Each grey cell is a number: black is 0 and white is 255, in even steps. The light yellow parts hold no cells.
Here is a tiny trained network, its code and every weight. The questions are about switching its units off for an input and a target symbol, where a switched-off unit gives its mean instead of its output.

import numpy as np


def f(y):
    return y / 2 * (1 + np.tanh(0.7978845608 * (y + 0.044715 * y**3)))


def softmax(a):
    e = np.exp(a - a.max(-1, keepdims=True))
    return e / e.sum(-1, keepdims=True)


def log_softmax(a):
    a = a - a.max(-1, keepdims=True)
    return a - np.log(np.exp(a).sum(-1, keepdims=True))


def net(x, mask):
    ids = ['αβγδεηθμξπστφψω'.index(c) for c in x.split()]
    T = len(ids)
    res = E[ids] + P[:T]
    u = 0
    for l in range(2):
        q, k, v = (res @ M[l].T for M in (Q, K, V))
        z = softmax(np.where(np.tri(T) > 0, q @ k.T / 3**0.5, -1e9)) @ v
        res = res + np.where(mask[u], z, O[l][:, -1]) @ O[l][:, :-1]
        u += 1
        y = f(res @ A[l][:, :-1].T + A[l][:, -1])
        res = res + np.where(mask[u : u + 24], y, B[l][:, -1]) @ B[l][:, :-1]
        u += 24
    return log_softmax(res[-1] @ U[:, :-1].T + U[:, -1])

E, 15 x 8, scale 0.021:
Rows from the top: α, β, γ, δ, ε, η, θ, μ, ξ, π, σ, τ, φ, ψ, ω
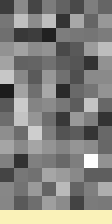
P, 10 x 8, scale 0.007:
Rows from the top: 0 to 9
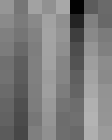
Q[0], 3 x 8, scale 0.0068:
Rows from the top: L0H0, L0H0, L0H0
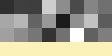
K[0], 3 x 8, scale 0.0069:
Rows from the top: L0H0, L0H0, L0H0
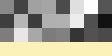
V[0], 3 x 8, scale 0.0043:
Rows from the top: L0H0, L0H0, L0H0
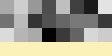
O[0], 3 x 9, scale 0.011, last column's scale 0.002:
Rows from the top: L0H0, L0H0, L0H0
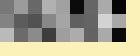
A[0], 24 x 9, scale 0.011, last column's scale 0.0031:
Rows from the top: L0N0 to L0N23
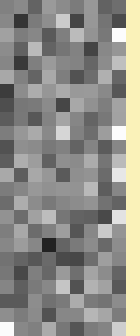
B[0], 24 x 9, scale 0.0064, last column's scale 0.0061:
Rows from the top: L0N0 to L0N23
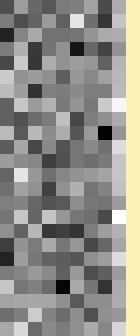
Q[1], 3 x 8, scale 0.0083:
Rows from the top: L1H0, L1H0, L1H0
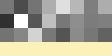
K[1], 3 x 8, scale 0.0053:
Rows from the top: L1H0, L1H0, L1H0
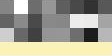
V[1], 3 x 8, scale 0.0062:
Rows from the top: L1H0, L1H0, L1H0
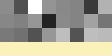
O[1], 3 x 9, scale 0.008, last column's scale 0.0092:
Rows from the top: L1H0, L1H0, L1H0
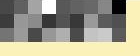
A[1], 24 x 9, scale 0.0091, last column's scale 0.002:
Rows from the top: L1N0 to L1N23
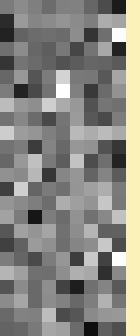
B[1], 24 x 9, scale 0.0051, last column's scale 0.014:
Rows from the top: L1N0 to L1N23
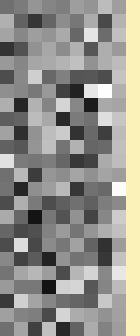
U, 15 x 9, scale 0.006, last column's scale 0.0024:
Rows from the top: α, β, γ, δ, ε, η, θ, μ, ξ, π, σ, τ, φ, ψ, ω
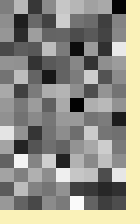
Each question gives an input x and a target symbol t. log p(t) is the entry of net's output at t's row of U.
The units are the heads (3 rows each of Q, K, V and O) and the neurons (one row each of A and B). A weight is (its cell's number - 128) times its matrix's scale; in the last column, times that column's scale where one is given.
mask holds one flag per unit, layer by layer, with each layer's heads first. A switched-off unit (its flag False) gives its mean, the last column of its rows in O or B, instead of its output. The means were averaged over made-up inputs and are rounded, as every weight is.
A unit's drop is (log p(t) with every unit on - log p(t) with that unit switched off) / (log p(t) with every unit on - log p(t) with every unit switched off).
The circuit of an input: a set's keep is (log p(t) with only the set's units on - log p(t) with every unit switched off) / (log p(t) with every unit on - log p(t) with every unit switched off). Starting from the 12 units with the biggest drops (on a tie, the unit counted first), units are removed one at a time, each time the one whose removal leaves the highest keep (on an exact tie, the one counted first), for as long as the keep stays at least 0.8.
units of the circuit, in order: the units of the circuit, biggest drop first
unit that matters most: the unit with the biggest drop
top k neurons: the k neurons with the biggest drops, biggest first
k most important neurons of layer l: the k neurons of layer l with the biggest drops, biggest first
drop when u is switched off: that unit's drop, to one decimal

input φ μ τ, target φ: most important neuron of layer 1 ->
[L1N9]
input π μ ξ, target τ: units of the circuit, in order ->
[L1N8; L1N18; L0N17]
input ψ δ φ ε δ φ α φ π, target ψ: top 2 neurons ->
[L0N3; L0N15]
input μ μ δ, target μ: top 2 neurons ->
[L0N23; L1N9]
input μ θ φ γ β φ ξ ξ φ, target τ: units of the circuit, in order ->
[L1N9; L1N18; L1N20]
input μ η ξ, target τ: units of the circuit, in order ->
[L1N18; L1N8]
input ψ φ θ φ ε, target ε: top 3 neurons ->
[L1N15; L0N18; L1N2]
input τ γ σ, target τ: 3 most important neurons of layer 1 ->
[L1N13; L1N18; L1N9]
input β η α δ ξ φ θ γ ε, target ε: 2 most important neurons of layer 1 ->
[L1N15; L1N19]
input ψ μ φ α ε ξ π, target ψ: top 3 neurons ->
[L0N3; L0N15; L1N5]
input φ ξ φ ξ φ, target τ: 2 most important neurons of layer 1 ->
[L1N6; L1N13]
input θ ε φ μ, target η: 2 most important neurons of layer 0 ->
[L0N15; L0N0]
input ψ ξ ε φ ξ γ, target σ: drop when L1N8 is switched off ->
0.2
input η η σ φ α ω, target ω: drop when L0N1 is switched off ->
0.4
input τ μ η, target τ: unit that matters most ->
L1H0
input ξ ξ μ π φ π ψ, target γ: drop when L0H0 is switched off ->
0.2
